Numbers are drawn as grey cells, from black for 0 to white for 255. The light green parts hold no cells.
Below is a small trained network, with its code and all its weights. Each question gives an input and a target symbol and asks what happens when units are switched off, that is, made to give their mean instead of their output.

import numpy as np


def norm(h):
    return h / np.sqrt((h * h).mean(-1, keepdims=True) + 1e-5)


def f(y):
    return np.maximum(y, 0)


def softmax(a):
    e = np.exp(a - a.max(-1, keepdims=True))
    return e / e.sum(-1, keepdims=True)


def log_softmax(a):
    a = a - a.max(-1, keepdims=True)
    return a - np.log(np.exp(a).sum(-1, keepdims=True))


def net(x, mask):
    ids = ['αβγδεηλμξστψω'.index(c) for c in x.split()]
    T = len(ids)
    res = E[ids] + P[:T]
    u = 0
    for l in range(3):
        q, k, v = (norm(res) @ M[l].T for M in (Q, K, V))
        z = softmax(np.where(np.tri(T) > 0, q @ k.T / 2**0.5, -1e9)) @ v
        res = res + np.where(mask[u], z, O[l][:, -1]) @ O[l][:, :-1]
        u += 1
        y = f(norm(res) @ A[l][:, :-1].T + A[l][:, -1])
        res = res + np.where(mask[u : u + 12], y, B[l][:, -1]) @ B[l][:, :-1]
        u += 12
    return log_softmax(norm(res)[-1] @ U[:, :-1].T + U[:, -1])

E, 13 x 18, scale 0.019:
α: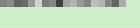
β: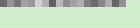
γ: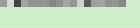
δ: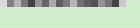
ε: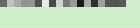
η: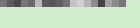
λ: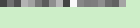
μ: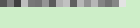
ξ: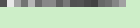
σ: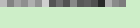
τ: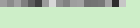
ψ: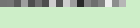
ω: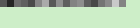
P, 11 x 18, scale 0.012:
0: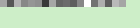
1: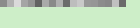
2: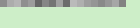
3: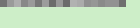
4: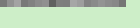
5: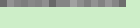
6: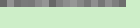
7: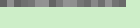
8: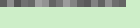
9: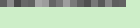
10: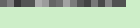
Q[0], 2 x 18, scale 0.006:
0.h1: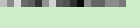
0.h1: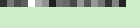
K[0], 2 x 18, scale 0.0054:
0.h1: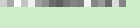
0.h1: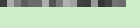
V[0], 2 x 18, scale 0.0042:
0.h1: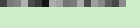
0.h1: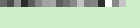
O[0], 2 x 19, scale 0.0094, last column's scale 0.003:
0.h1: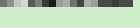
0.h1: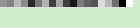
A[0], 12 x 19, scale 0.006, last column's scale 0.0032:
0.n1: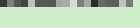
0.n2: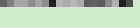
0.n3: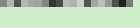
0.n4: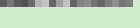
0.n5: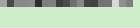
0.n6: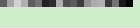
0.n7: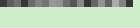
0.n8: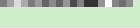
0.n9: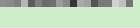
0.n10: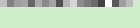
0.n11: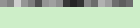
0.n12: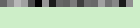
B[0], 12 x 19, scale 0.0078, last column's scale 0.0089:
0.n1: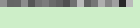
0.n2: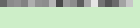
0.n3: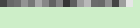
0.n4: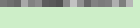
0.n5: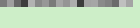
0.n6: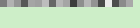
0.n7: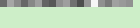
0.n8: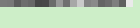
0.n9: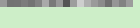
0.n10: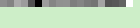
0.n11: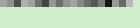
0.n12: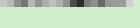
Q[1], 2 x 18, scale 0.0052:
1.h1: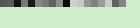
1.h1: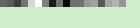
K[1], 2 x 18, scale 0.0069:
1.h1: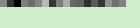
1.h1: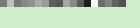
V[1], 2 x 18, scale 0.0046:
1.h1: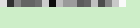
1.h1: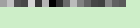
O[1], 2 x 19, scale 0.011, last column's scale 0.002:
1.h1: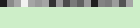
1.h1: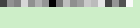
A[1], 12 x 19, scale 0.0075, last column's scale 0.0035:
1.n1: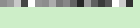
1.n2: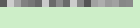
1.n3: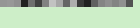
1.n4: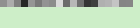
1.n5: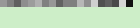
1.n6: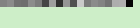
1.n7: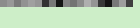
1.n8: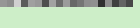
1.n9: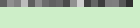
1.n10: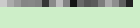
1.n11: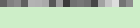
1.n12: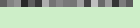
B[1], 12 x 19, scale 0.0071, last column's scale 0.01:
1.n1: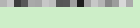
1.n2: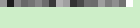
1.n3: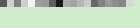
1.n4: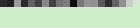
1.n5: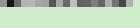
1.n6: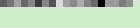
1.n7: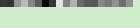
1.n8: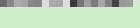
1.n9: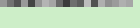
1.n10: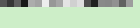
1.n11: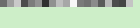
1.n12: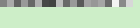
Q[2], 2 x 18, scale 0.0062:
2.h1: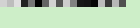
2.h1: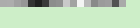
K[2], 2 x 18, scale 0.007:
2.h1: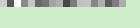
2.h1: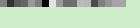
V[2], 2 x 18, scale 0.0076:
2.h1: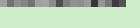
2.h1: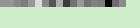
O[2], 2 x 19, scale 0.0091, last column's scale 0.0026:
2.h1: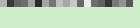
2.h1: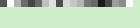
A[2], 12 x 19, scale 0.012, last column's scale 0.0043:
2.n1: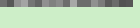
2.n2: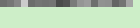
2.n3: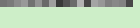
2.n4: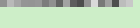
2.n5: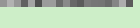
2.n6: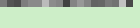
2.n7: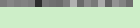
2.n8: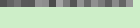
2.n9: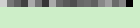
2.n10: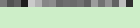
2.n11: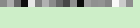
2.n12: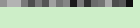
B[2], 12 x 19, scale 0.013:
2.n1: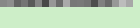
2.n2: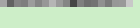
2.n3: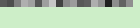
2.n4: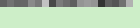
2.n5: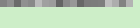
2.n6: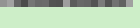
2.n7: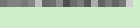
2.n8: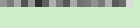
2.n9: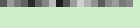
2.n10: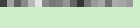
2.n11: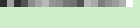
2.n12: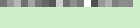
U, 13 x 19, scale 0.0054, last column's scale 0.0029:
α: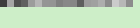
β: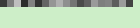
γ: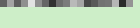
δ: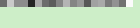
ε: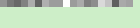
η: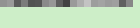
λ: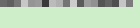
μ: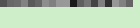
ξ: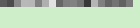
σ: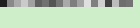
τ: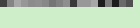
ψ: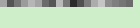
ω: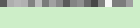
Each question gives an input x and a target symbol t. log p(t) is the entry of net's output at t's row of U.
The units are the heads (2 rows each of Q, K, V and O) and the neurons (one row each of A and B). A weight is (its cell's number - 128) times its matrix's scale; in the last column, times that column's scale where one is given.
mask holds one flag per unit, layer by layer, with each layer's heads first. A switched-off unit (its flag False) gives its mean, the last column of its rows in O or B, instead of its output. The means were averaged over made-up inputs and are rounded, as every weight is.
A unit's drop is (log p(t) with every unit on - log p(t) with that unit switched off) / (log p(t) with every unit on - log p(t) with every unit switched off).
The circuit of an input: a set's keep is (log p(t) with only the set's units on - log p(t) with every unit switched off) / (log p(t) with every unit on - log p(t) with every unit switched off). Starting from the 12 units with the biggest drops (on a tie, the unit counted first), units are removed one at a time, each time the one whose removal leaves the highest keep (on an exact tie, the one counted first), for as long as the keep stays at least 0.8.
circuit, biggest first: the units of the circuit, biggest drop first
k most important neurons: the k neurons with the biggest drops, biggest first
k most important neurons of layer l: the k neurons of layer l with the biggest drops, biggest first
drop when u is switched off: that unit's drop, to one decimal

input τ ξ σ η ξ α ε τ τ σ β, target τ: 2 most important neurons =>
0.n2, 0.n12
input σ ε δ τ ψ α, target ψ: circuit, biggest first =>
2.h1
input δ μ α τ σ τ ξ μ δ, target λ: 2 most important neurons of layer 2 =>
2.n7, 2.n11
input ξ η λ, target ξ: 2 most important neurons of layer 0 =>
0.n1, 0.n5
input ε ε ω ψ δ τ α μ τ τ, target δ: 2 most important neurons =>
0.n10, 0.n1
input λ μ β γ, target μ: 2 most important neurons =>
0.n3, 2.n6
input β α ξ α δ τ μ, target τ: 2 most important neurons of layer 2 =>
2.n4, 2.n11
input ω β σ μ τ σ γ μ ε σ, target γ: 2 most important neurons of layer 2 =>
2.n11, 2.n2
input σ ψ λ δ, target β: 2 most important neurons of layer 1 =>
1.n4, 1.n2
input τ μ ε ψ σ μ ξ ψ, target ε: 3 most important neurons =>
1.n10, 0.n12, 2.n11
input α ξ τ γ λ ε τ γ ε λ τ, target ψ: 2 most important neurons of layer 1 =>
1.n3, 1.n12
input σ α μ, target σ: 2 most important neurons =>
0.n9, 2.n11
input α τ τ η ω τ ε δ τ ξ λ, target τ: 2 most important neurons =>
0.n6, 2.n4
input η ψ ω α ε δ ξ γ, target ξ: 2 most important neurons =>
2.n3, 0.n3
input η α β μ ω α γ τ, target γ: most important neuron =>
1.n3
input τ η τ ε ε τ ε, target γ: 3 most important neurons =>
0.n1, 0.n10, 2.n11
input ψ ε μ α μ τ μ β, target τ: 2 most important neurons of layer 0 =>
0.n2, 0.n6
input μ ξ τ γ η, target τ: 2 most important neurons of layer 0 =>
0.n2, 0.n12
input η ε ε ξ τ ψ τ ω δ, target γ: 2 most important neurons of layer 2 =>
2.n11, 2.n7
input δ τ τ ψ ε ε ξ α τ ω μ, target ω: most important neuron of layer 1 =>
1.n11
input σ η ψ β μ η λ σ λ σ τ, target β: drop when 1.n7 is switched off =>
0.0
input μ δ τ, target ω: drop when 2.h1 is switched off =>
0.1
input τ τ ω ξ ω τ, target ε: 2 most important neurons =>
1.n10, 0.n12
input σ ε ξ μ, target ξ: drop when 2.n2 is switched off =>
0.1
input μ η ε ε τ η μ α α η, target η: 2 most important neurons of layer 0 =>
0.n9, 0.n11
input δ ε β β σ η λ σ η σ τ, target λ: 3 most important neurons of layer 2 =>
2.n7, 2.n11, 2.n4
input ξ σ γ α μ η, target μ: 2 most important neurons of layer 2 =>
2.n6, 2.n2
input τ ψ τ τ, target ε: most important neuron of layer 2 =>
2.n11
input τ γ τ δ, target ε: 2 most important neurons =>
1.n10, 0.n11
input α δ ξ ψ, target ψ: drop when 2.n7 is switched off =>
0.2
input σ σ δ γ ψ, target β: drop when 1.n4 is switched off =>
0.1
